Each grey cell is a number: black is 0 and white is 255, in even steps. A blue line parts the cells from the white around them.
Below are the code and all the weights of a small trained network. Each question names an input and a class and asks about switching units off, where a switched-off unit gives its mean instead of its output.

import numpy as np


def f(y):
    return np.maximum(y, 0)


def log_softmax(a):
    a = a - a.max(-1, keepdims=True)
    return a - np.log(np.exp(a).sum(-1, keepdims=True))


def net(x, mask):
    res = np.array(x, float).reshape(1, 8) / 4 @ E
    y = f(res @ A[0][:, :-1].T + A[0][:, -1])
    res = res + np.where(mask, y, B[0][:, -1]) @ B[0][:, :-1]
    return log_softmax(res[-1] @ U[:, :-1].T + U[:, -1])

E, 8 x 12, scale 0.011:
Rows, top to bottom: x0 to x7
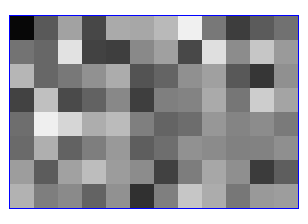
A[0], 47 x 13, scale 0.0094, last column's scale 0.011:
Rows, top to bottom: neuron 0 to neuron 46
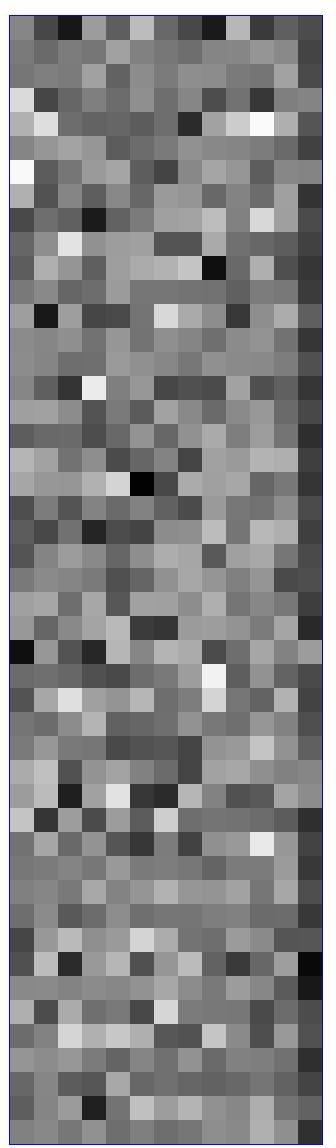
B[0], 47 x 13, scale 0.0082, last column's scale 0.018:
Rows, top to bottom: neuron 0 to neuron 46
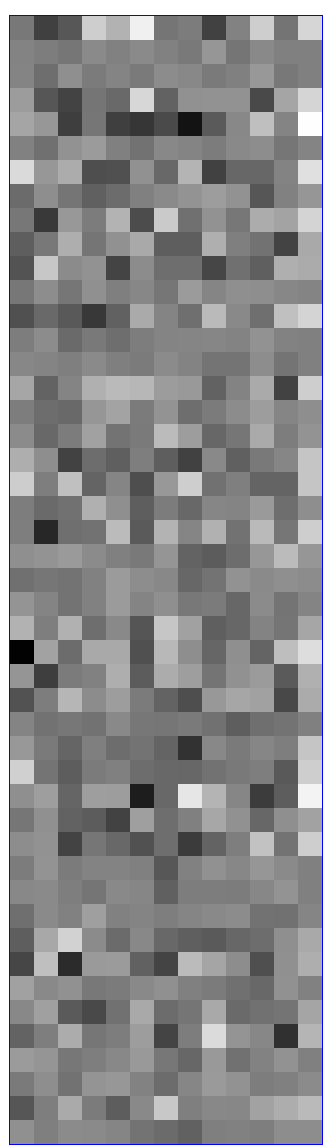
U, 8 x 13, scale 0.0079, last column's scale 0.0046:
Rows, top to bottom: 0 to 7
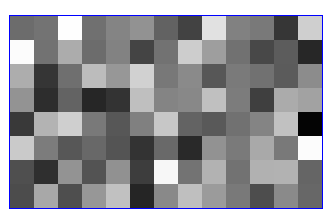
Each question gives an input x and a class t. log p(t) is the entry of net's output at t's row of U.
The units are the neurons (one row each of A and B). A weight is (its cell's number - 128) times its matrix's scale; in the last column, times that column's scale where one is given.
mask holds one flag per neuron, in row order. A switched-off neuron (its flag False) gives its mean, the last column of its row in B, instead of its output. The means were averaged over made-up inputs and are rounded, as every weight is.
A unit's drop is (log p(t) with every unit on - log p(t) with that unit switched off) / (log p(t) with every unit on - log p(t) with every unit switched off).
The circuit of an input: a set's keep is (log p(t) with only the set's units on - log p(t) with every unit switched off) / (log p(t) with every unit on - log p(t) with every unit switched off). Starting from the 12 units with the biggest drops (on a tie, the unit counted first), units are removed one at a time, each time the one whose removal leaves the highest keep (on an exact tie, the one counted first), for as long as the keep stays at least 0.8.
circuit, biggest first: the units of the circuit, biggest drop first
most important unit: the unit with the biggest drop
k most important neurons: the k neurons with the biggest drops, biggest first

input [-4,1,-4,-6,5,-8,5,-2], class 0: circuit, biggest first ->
neuron 42
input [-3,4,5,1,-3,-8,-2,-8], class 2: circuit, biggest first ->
neuron 0; neuron 4
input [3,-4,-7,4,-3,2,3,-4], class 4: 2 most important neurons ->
neuron 32; neuron 10
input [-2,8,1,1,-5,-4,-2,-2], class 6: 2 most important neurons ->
neuron 21; neuron 8
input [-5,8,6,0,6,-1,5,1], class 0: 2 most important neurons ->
neuron 42; neuron 9
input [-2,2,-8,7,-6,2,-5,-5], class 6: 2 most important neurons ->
neuron 8; neuron 26
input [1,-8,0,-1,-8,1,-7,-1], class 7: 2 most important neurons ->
neuron 26; neuron 39
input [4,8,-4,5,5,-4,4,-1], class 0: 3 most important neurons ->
neuron 28; neuron 9; neuron 42
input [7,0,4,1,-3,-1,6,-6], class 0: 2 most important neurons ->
neuron 42; neuron 6
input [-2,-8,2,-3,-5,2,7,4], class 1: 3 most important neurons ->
neuron 32; neuron 19; neuron 6
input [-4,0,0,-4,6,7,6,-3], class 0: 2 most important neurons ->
neuron 42; neuron 9
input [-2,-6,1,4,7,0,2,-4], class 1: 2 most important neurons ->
neuron 26; neuron 19
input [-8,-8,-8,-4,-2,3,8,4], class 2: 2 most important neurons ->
neuron 0; neuron 15
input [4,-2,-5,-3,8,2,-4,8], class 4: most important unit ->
neuron 10
